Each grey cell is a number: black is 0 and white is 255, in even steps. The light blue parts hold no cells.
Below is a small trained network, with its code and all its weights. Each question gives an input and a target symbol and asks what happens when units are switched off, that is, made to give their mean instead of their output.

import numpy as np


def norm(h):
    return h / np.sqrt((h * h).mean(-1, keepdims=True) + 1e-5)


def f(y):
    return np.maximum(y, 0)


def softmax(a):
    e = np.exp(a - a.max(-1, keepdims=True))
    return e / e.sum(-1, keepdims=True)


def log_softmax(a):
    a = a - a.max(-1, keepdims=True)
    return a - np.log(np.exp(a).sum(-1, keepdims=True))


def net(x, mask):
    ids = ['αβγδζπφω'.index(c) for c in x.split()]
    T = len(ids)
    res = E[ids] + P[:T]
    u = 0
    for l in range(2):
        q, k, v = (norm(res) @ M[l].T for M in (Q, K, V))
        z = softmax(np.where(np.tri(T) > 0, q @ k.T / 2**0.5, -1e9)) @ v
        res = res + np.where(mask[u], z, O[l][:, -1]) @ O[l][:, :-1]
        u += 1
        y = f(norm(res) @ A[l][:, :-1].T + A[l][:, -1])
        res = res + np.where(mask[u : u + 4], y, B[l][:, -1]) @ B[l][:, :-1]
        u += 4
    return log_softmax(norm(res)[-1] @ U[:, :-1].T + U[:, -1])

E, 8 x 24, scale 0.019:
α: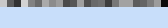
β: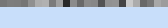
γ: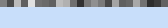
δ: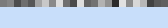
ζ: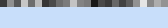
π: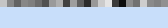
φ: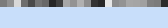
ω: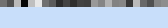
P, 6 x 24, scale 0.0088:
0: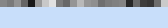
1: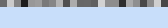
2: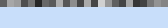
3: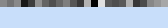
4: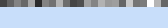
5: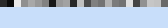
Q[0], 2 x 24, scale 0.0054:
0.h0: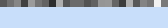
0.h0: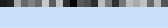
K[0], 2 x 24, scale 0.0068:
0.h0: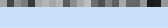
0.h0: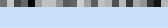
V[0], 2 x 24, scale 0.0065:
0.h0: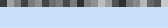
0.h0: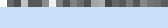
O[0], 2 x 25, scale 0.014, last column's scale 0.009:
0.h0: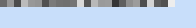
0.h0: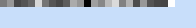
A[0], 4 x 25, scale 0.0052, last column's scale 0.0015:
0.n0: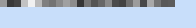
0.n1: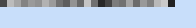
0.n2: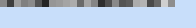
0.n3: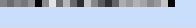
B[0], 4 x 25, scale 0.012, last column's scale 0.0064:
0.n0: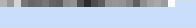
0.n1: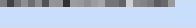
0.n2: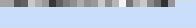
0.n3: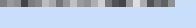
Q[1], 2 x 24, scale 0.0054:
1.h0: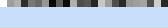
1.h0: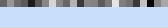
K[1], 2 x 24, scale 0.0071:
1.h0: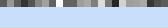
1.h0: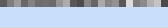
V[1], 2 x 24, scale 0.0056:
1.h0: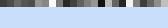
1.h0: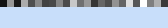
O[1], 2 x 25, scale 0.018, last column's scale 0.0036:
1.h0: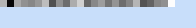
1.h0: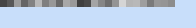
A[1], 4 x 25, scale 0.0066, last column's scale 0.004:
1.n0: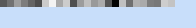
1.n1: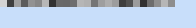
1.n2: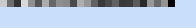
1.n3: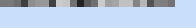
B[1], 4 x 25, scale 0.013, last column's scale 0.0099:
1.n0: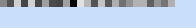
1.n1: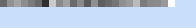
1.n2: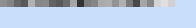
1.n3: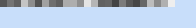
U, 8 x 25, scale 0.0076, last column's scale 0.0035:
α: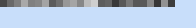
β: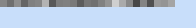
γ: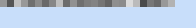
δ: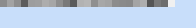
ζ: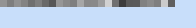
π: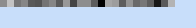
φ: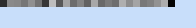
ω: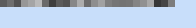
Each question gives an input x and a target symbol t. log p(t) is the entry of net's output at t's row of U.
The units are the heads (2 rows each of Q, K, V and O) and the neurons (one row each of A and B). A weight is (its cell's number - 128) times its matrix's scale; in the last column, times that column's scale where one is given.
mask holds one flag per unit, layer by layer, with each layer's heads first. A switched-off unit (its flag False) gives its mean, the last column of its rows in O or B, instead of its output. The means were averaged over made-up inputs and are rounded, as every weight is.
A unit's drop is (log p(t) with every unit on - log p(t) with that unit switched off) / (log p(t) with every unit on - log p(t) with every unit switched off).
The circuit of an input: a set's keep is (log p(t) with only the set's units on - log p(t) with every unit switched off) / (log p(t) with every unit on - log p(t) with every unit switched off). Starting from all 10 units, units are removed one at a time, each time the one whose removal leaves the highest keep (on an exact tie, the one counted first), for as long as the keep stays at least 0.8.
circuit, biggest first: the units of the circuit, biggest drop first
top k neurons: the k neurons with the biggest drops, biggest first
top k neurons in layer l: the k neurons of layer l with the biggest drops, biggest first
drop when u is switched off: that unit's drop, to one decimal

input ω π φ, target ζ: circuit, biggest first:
0.h0; 1.h0; 1.n2
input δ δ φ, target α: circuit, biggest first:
0.h0; 1.n3; 1.h0; 0.n0
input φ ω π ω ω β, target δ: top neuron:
0.n2
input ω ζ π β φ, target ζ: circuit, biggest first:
1.h0; 0.h0; 1.n2
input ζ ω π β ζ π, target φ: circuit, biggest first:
0.h0; 1.h0
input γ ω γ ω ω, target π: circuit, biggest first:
1.h0; 0.h0
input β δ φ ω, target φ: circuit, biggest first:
0.h0; 1.n1
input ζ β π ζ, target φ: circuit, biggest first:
1.h0; 0.h0
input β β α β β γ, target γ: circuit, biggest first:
1.h0; 1.n1
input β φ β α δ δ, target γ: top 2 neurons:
0.n0; 1.n1
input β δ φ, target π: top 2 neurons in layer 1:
1.n2; 1.n3
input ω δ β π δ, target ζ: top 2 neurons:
0.n0; 1.n2
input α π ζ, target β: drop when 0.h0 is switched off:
0.9
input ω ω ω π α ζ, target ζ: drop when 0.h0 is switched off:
0.3
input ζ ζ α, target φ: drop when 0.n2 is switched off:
0.1
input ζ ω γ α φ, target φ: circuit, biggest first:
1.h0
